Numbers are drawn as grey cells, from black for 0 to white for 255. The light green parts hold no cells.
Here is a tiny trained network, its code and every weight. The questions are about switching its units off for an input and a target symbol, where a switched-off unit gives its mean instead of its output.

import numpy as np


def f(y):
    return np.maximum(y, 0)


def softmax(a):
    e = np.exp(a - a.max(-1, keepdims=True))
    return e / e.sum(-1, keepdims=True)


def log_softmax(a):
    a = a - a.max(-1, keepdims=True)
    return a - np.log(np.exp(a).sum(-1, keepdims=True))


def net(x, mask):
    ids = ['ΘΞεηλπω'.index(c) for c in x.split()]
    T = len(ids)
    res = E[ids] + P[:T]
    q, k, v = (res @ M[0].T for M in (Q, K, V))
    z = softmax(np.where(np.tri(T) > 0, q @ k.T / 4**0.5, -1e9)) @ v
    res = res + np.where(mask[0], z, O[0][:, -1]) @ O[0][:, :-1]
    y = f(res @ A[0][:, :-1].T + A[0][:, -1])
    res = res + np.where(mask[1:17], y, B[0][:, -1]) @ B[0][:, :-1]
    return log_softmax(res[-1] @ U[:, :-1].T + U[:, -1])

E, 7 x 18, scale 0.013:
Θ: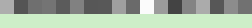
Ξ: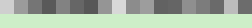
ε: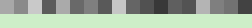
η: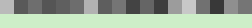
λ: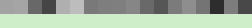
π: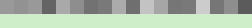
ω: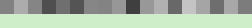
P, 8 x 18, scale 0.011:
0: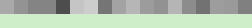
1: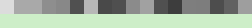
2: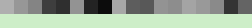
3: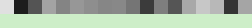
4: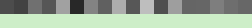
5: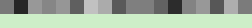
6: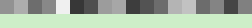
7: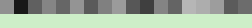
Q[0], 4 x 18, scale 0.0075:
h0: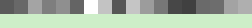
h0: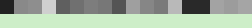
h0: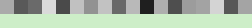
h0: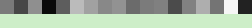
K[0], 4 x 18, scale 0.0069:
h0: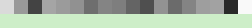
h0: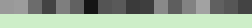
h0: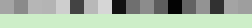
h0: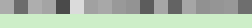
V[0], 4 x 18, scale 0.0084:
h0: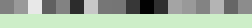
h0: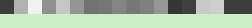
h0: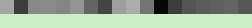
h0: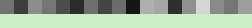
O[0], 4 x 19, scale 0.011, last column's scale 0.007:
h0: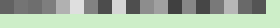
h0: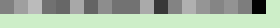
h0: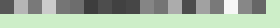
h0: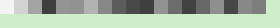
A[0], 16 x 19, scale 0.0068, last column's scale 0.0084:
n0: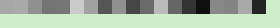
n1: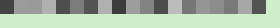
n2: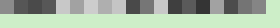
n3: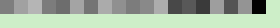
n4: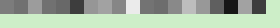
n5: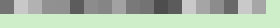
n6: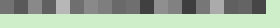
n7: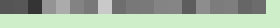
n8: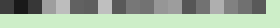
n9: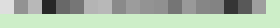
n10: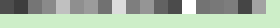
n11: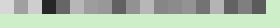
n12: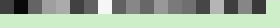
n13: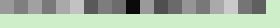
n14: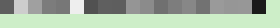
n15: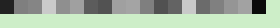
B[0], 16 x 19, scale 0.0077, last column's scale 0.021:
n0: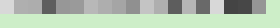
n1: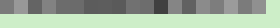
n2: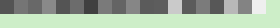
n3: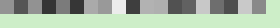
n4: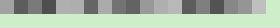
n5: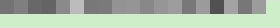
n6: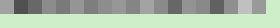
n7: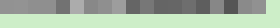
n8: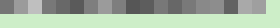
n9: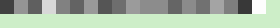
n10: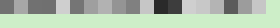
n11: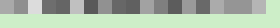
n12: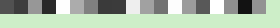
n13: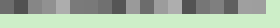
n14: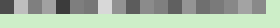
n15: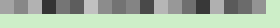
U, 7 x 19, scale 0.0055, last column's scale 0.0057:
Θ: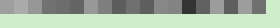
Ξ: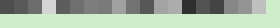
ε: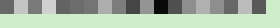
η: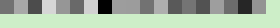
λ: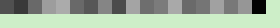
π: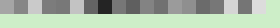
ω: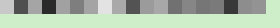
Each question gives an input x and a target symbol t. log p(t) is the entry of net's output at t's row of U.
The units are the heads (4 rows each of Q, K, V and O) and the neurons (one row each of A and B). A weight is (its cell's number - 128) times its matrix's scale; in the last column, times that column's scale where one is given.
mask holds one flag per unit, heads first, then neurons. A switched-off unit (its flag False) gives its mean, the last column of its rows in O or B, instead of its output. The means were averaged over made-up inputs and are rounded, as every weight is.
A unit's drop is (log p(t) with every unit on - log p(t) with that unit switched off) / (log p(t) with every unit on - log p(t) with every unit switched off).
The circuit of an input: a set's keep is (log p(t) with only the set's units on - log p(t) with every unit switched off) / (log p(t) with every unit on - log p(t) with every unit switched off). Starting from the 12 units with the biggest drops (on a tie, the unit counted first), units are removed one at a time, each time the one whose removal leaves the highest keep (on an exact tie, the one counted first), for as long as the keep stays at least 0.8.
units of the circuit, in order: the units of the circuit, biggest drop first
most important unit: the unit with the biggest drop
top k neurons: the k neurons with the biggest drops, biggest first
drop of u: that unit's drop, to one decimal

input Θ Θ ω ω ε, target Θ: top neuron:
(n9)
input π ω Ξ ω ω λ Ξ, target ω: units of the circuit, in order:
(h0, n2)
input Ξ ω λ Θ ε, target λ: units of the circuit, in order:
(n12, h0)
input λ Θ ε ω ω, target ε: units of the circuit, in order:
(h0, n10)
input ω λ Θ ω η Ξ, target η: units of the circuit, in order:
(n9, h0)
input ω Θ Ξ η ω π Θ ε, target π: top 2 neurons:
(n11, n10)
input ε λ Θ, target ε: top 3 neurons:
(n14, n10, n4)
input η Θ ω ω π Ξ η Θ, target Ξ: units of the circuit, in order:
(h0, n10)
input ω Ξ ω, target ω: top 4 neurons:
(n4, n11, n3, n10)
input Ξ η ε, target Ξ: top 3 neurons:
(n10, n9, n11)
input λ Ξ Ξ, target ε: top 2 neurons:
(n10, n8)
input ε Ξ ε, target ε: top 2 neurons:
(n14, n10)
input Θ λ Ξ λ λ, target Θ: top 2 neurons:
(n2, n10)
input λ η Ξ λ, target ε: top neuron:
(n9)
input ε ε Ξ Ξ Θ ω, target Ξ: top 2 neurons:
(n10, n11)
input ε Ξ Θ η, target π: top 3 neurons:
(n9, n2, n10)
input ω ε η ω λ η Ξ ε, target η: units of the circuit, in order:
(h0, n4)
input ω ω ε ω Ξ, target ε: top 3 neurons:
(n10, n2, n12)
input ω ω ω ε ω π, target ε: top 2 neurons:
(n10, n2)
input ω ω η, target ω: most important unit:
n4
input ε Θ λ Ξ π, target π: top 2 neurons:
(n9, n15)
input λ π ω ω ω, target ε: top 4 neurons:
(n4, n9, n10, n15)
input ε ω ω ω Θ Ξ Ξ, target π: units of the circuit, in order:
(h0, n10)
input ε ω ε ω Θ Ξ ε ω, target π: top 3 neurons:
(n9, n2, n10)
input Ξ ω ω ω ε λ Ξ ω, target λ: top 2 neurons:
(n12, n9)
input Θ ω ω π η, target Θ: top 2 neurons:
(n9, n10)
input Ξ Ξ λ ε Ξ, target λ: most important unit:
n12
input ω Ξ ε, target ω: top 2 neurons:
(n4, n11)
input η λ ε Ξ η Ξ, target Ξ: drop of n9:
0.3
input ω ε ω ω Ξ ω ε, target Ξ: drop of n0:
0.2
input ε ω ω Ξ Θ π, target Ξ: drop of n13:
0.5
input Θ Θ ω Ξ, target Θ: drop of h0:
1.2
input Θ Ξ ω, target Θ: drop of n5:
0.0
